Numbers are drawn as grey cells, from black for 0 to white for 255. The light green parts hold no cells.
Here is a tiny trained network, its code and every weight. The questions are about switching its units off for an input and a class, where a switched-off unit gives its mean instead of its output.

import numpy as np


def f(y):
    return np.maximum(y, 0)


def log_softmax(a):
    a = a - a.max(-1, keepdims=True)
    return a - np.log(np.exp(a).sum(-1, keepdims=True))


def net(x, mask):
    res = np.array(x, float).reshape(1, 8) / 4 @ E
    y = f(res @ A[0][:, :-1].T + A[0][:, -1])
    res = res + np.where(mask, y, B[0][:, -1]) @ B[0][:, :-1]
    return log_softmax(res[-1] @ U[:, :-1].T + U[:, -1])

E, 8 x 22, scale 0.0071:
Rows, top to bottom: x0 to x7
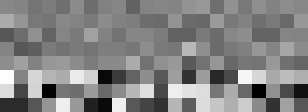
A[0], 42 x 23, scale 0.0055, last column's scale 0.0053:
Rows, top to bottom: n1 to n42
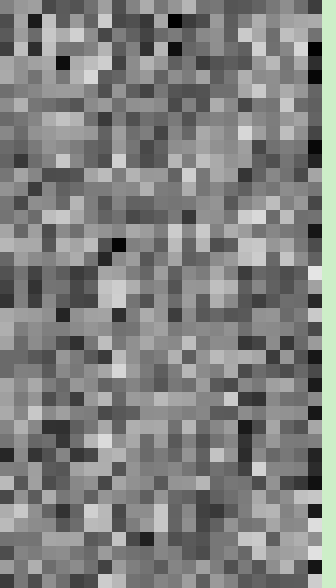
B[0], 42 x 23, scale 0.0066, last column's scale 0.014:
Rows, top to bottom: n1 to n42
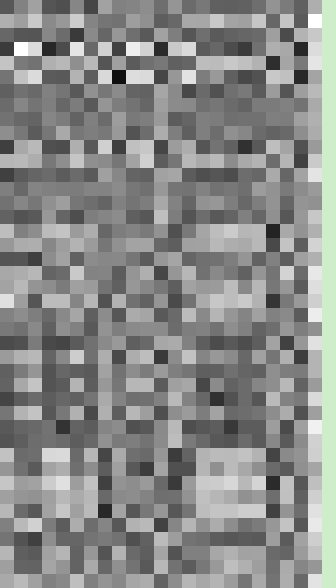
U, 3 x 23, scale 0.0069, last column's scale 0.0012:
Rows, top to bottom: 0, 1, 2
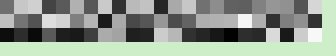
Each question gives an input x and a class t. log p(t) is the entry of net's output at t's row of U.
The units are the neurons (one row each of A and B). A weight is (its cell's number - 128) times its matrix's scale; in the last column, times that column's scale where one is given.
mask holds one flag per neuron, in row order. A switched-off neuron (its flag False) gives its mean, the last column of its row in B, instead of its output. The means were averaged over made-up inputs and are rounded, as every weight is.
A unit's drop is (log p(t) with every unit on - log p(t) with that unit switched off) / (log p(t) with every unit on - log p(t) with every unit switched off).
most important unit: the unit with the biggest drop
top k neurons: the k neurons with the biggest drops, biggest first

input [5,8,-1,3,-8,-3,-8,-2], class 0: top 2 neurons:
(n4, n35)
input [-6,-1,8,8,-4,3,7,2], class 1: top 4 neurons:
(n4, n35, n17, n38)
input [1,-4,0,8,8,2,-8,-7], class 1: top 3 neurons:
(n37, n5, n40)
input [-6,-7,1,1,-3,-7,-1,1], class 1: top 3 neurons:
(n33, n22, n38)
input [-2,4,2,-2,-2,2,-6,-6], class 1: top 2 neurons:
(n37, n5)
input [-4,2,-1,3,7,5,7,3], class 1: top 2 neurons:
(n4, n35)
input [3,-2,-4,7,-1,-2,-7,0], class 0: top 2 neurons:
(n4, n37)
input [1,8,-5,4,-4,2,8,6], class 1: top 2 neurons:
(n35, n4)
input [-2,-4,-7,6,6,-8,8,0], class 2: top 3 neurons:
(n31, n25, n13)
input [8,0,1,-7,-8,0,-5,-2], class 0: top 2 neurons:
(n4, n33)
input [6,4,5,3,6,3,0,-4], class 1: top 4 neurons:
(n4, n37, n5, n20)
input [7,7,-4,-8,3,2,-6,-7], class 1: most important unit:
n37
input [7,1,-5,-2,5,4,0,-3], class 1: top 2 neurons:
(n4, n20)
